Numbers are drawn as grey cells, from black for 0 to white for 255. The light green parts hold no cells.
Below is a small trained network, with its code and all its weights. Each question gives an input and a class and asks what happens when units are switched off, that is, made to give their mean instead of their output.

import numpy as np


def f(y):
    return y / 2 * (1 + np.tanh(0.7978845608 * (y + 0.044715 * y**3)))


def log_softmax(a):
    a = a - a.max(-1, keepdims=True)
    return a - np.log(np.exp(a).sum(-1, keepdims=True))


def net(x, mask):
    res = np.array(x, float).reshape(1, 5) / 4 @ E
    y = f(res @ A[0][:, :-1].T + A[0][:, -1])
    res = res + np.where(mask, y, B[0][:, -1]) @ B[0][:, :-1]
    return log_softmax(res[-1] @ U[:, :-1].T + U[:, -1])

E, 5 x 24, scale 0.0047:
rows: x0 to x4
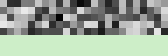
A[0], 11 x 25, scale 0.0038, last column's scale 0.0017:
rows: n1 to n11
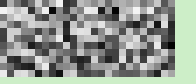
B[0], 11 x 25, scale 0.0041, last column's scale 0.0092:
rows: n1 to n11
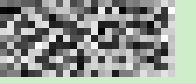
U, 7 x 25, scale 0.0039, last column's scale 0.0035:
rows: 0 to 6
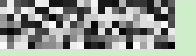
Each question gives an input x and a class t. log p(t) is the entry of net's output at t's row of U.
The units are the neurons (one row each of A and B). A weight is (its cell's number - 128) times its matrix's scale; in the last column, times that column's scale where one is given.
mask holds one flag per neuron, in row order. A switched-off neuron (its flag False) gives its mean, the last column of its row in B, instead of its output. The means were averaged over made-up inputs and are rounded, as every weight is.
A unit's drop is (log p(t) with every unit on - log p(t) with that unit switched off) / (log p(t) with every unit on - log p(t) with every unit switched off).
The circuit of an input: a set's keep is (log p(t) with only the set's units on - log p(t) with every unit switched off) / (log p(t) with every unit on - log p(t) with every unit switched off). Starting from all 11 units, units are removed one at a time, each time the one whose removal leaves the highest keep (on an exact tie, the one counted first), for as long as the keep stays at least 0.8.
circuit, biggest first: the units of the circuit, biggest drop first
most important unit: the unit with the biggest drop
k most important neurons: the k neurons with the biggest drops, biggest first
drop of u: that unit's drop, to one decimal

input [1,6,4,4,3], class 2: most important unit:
n3
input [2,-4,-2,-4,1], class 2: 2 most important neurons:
(n2; n10)
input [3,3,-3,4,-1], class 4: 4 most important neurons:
(n2; n5; n11; n10)
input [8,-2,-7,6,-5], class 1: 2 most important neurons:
(n9; n11)
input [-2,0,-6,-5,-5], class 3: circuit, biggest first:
(n1; n2)
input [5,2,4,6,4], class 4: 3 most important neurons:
(n2; n5; n4)
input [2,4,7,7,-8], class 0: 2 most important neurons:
(n4; n6)
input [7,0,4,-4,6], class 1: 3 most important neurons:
(n9; n4; n2)
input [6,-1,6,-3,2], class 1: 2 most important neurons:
(n9; n6)
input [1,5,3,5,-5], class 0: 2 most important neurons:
(n4; n10)
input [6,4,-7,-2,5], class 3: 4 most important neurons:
(n6; n1; n5; n4)
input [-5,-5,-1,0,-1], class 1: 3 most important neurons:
(n5; n8; n3)
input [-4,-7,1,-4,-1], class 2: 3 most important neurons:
(n10; n2; n9)
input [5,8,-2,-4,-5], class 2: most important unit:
n8
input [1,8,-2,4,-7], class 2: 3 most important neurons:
(n8; n3; n7)
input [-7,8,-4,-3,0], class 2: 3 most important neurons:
(n8; n3; n9)
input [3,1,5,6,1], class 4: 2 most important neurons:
(n2; n6)
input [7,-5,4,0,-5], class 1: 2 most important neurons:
(n9; n7)
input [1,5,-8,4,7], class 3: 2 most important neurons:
(n6; n1)
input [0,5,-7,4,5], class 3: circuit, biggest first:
(n6)
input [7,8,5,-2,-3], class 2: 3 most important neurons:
(n8; n3; n5)
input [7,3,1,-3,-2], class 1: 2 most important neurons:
(n9; n2)
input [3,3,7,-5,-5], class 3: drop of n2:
0.4
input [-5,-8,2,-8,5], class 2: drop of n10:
0.7
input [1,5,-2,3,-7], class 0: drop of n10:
0.1
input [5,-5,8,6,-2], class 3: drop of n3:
0.1
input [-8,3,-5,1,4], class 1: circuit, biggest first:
(n5)
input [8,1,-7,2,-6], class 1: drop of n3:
0.0
